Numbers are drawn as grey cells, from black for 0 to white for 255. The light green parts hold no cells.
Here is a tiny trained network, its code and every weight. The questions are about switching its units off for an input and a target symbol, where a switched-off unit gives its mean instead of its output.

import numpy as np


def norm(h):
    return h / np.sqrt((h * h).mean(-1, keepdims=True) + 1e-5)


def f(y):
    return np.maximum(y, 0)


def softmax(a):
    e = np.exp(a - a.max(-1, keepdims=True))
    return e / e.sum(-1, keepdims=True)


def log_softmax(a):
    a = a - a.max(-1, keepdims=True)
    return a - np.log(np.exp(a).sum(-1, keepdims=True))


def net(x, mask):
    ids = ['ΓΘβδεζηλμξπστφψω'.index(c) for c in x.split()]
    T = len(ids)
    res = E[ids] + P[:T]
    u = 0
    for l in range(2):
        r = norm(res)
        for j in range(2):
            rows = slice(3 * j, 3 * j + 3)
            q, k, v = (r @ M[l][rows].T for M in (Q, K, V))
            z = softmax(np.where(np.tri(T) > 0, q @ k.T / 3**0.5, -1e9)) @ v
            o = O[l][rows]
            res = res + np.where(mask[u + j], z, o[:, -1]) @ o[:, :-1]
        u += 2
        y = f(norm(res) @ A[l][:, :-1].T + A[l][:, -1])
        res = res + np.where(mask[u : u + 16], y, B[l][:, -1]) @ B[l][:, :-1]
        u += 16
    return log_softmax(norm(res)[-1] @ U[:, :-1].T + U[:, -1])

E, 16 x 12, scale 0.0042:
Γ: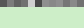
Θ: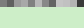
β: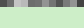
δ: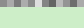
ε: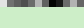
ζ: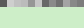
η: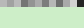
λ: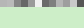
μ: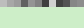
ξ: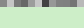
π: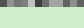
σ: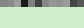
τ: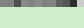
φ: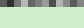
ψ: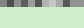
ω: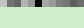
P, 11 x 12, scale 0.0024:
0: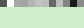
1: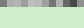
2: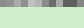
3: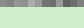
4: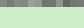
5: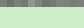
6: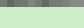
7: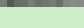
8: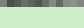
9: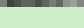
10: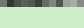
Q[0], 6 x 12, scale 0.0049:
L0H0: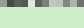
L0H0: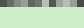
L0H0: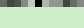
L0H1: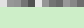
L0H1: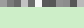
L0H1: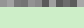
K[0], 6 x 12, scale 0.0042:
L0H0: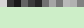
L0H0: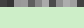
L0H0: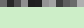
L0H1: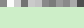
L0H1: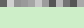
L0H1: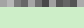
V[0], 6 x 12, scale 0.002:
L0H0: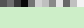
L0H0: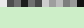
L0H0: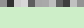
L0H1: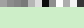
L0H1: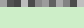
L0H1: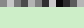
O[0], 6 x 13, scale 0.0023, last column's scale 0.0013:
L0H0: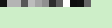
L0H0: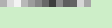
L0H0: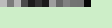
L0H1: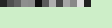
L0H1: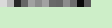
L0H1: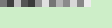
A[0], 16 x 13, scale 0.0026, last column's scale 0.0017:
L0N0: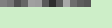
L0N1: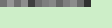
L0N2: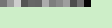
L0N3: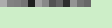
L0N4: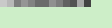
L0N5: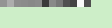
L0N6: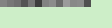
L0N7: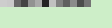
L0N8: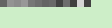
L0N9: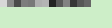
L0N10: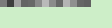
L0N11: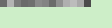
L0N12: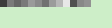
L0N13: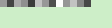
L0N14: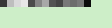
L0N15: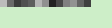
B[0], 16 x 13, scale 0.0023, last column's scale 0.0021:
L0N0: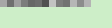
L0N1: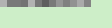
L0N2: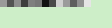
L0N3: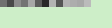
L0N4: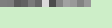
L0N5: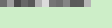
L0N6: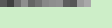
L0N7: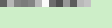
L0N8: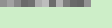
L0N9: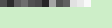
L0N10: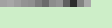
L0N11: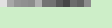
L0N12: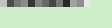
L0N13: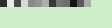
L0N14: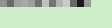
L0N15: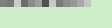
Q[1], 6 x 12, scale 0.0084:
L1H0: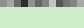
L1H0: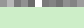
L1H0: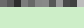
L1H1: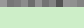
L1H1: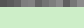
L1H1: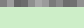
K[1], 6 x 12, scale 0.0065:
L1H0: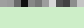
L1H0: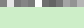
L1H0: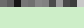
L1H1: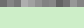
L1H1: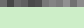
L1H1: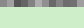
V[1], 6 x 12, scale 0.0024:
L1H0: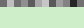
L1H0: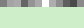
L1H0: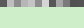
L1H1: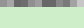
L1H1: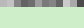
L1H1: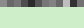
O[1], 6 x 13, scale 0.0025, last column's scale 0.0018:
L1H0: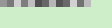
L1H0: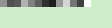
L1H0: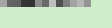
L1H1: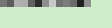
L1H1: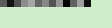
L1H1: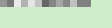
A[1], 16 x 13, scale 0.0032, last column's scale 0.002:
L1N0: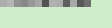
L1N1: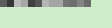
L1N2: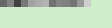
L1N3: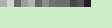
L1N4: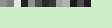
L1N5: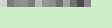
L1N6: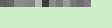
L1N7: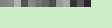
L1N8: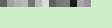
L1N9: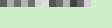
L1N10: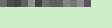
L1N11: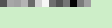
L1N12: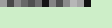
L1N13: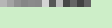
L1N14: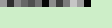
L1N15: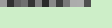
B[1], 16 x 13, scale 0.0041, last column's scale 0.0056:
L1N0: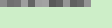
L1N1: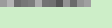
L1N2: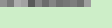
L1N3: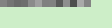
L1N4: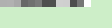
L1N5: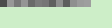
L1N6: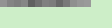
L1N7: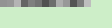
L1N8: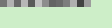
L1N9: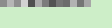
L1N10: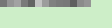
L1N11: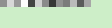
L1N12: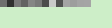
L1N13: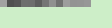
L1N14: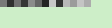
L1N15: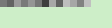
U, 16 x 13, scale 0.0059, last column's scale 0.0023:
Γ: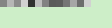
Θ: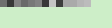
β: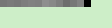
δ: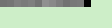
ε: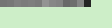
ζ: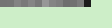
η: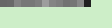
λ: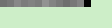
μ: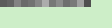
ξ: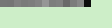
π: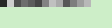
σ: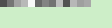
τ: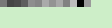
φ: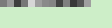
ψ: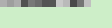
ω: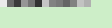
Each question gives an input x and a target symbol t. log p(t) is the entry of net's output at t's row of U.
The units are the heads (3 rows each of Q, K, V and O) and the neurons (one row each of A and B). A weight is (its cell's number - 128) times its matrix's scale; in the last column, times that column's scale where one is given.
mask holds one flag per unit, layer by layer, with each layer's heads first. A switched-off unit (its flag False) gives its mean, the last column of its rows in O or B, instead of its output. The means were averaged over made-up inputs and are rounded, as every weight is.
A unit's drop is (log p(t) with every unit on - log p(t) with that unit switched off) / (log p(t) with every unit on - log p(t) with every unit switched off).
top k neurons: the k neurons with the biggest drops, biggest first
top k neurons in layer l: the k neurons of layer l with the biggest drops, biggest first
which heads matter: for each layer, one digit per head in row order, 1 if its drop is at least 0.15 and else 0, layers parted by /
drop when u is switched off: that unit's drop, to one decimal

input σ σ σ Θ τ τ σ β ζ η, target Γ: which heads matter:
00 / 10
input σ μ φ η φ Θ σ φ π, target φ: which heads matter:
01 / 00
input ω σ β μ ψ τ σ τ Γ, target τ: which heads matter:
01 / 00
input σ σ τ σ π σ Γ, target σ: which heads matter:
00 / 00
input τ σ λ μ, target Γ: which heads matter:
00 / 10
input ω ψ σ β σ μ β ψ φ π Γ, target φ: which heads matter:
01 / 10
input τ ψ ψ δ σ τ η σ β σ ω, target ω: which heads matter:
00 / 10
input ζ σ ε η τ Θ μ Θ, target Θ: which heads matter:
01 / 00
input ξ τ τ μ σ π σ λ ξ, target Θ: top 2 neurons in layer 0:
[L0N12; L0N13]
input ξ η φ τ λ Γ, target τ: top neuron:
[L1N4]
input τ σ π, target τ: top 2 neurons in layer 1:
[L1N4; L1N0]
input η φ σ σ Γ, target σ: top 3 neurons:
[L1N4; L1N14; L1N1]
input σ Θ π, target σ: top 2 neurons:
[L1N4; L1N14]
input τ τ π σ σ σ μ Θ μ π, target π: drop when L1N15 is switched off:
0.2
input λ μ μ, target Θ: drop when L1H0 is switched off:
0.1
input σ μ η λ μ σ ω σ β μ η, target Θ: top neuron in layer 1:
[L1N4]
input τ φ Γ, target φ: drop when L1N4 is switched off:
0.3
